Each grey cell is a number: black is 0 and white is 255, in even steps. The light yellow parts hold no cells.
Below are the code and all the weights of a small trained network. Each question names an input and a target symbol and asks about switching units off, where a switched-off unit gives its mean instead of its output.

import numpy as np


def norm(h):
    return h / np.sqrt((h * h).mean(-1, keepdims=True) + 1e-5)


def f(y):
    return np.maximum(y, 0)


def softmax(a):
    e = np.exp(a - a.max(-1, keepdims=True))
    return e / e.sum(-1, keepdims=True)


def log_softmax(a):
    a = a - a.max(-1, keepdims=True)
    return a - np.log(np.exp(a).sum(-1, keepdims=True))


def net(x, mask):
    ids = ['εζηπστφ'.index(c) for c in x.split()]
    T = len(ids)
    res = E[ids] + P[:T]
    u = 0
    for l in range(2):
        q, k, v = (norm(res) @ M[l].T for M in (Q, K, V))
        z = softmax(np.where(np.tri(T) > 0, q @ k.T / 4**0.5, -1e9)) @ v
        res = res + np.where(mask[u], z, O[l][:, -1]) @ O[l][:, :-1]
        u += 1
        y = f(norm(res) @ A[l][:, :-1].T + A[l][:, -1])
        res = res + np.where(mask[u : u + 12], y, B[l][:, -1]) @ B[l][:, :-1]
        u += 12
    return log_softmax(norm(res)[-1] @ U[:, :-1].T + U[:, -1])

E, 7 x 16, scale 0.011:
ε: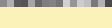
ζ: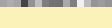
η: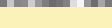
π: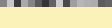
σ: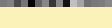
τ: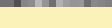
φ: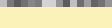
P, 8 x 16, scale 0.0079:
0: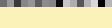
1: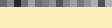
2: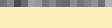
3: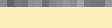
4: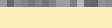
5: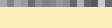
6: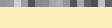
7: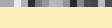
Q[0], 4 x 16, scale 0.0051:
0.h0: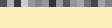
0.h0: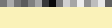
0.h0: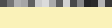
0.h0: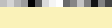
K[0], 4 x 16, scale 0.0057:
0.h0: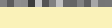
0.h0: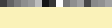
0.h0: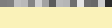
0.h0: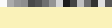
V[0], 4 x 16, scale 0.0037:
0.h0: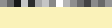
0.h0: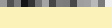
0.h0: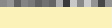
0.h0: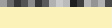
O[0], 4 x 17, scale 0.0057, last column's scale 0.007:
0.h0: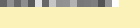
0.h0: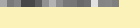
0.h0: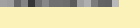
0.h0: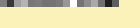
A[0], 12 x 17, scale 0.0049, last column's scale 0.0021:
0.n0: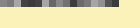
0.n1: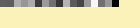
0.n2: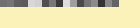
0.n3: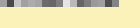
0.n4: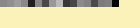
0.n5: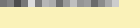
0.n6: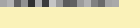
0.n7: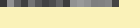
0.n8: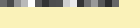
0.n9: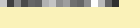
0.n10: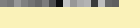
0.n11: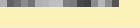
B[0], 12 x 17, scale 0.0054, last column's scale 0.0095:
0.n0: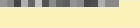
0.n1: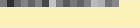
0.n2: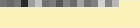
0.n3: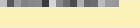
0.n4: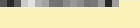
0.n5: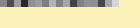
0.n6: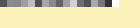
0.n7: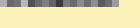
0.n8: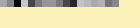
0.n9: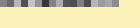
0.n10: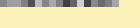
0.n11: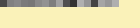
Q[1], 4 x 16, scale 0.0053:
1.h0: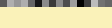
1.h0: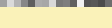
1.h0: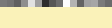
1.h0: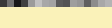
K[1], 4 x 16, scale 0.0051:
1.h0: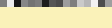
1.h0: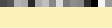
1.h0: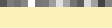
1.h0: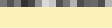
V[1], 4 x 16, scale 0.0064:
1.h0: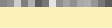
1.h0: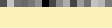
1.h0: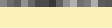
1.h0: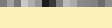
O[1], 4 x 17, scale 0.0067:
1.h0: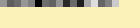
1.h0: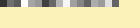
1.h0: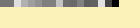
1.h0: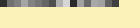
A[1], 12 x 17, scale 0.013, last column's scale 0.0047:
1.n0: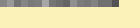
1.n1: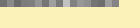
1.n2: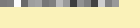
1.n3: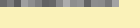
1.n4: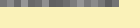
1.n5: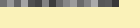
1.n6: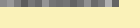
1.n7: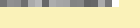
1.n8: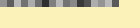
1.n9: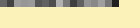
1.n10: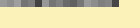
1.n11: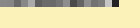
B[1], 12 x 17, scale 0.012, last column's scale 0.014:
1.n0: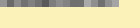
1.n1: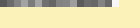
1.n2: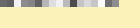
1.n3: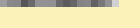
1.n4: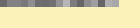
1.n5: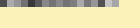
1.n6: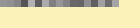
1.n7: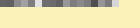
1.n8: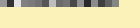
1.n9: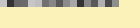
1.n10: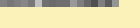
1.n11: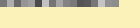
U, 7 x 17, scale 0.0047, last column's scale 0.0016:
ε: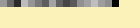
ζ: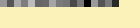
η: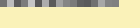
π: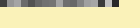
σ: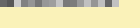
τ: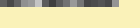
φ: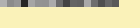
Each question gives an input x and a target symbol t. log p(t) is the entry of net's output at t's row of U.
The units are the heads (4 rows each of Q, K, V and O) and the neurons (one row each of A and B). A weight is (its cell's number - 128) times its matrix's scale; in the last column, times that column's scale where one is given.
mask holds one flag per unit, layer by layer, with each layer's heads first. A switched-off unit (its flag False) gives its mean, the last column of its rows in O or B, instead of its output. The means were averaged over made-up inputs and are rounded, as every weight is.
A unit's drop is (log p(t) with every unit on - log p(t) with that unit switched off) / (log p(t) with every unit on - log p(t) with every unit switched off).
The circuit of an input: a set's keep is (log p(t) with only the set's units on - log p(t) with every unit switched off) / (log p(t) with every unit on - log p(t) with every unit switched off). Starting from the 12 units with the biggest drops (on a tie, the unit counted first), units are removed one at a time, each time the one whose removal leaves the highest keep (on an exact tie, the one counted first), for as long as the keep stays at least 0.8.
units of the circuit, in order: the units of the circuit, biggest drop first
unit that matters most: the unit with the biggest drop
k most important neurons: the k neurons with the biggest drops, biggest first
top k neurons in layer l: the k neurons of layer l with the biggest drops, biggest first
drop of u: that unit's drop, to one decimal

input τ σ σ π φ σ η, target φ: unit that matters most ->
0.n11
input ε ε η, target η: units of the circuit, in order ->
[0.h0 1.n11 1.h0]
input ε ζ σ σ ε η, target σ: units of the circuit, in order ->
[1.h0 1.n2]
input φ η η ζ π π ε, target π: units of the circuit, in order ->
[1.h0 1.n5]
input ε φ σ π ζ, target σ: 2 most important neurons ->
[0.n10 0.n5]
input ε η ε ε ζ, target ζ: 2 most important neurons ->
[1.n8 0.n9]
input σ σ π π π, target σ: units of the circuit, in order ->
[1.h0 1.n2]
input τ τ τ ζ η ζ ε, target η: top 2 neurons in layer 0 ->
[0.n6 0.n10]
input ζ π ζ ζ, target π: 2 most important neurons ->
[0.n10 1.n5]
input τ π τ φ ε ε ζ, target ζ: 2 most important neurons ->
[1.n8 0.n5]
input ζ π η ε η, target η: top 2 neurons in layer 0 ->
[0.n6 0.n5]
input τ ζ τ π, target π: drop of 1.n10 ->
0.0
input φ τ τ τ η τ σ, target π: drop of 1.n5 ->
0.1
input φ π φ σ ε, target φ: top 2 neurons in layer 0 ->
[0.n11 0.n7]
